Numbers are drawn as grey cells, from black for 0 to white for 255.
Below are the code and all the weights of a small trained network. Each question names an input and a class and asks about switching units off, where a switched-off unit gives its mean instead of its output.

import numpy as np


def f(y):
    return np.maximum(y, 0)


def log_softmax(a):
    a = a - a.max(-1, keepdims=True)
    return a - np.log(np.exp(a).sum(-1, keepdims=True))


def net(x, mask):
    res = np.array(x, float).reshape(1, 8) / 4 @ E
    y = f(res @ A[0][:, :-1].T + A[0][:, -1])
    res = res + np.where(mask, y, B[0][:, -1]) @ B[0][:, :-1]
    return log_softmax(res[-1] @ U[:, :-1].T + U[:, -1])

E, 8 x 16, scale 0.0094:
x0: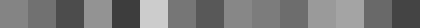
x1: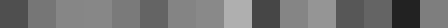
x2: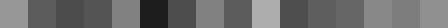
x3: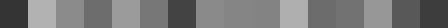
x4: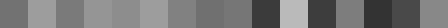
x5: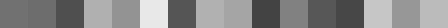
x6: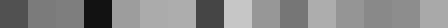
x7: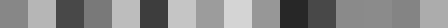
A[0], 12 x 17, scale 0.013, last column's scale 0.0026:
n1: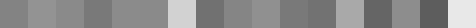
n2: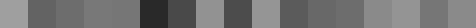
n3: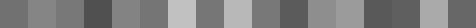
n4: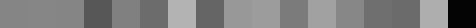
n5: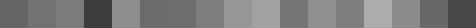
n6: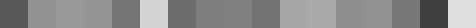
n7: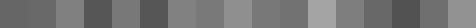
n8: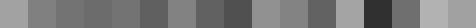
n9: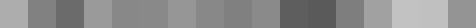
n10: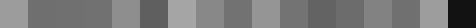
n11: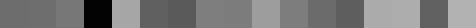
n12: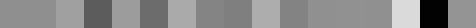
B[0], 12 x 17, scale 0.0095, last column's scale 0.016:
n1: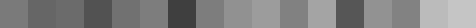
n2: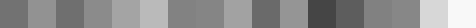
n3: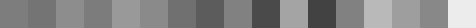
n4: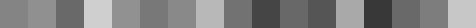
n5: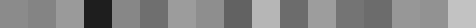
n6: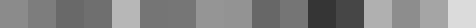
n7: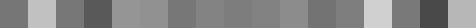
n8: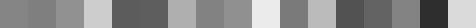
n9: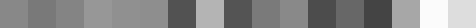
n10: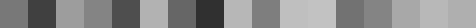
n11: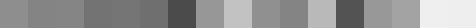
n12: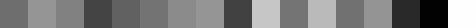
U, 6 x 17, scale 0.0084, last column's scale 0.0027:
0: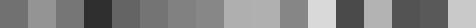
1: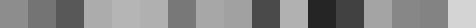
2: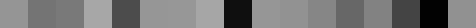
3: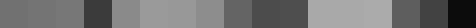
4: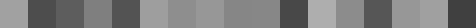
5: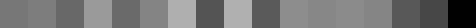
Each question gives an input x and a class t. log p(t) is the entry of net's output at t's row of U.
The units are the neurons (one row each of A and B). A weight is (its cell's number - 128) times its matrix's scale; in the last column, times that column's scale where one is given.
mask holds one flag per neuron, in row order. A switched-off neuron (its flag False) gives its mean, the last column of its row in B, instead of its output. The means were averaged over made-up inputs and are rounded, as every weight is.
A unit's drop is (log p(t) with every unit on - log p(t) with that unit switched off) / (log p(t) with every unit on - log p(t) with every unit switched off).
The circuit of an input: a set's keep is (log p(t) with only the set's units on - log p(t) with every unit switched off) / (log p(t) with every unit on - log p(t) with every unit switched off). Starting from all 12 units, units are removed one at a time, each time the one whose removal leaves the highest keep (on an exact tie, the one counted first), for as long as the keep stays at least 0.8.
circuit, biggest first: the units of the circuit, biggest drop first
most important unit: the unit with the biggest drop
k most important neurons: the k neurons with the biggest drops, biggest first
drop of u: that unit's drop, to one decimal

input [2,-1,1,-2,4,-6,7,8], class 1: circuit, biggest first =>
(n3)
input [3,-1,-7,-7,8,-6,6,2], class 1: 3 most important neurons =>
(n3, n12, n4)
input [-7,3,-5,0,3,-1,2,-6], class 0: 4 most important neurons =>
(n12, n6, n4, n9)
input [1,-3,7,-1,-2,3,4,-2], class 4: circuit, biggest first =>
(n3, n6, n12)
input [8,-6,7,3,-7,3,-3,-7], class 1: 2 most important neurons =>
(n2, n12)
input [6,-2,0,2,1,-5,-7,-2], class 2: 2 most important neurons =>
(n11, n8)
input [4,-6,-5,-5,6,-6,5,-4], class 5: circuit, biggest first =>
(n9, n11)
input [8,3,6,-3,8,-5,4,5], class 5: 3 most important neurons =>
(n8, n2, n6)
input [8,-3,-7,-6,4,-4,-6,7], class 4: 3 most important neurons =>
(n8, n2, n6)
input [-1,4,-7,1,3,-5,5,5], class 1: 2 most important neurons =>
(n3, n4)
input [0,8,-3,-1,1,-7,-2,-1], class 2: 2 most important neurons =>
(n11, n2)
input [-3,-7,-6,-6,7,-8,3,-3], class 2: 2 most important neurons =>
(n11, n12)
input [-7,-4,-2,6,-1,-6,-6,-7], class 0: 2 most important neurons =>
(n12, n11)
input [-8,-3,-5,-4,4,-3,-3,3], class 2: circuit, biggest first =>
(n12)
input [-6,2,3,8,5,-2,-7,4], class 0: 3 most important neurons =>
(n12, n9, n3)
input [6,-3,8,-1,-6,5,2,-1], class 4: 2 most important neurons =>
(n3, n6)
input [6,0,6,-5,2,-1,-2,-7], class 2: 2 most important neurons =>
(n8, n11)
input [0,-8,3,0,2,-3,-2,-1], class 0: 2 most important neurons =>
(n4, n2)
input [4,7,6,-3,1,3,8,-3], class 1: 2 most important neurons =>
(n12, n3)
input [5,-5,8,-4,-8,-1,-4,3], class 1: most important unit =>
n2
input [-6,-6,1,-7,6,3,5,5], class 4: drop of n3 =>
-0.1
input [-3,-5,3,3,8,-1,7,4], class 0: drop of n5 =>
0.0
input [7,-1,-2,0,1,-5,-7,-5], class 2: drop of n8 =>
0.1
